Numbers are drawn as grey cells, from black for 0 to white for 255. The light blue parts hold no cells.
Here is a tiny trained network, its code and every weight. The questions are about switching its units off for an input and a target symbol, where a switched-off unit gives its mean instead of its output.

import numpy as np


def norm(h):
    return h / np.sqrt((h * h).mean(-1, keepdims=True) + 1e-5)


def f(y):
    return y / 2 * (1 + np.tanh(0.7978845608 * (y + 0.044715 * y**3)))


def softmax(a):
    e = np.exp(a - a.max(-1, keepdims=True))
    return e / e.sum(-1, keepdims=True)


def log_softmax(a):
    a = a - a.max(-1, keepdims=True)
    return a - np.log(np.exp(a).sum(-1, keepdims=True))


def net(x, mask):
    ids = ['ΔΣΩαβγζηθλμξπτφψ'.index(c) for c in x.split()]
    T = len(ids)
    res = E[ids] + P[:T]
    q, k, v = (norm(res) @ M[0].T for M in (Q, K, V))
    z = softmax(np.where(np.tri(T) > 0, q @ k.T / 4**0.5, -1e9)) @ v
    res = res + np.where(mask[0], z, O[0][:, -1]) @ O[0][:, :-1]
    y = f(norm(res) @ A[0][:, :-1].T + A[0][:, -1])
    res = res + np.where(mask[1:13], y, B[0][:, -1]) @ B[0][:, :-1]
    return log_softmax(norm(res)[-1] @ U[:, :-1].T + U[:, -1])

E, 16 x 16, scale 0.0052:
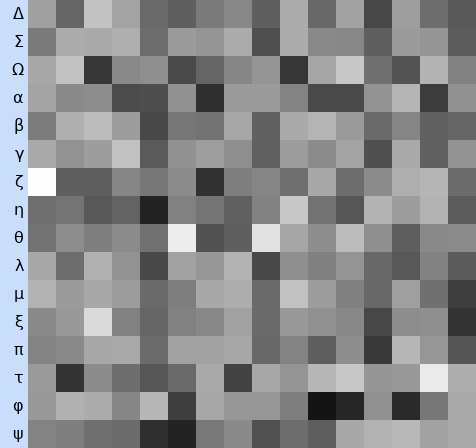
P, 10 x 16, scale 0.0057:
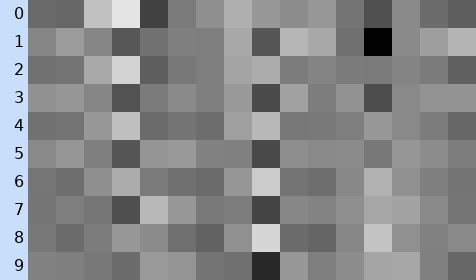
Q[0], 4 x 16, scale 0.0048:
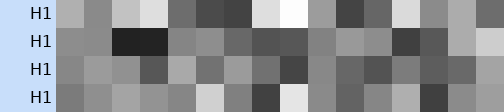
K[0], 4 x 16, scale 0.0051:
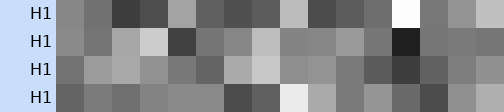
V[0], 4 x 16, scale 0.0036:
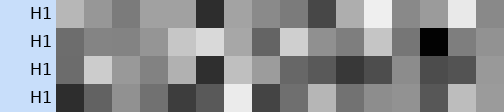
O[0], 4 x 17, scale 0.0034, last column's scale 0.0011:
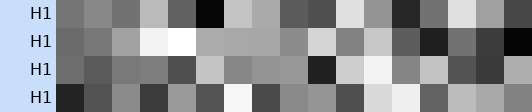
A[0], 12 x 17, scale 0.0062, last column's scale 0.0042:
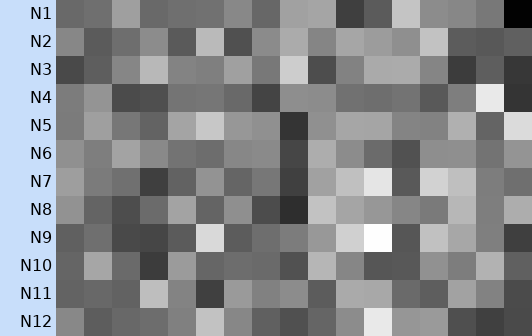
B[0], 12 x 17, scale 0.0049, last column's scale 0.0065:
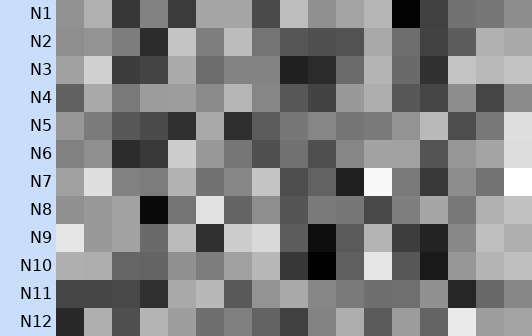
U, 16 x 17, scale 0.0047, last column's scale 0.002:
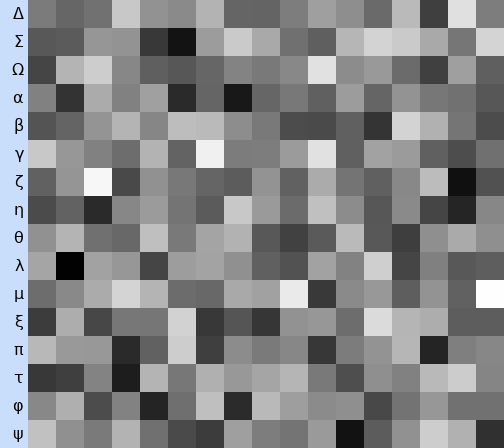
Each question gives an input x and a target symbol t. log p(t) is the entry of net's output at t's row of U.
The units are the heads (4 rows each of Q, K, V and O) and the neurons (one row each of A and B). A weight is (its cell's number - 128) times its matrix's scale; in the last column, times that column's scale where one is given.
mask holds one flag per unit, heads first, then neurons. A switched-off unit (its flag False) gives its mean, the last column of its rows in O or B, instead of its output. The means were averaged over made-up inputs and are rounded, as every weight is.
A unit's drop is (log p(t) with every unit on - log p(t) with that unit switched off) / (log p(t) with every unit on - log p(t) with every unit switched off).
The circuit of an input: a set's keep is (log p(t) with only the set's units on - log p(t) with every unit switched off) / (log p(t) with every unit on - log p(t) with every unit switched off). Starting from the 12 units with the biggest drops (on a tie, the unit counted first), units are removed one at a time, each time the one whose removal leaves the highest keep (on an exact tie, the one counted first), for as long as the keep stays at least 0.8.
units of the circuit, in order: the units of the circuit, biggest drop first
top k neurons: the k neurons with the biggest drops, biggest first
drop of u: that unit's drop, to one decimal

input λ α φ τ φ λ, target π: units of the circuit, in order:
(N5)
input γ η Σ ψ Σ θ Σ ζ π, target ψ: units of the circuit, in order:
(H1; N7)
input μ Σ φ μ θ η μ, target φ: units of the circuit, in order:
(H1; N1; N7)
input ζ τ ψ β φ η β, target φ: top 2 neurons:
(N1; N7)
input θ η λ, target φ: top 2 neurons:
(N1; N7)
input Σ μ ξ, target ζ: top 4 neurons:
(N7; N10; N5; N3)
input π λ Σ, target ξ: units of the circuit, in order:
(N9; N7; N10)
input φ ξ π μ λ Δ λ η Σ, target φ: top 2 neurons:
(N1; N7)
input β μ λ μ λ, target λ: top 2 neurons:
(N7; N3)
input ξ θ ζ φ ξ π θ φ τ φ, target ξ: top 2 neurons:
(N12; N7)
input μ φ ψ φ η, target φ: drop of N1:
0.7
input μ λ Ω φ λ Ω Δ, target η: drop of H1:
1.1
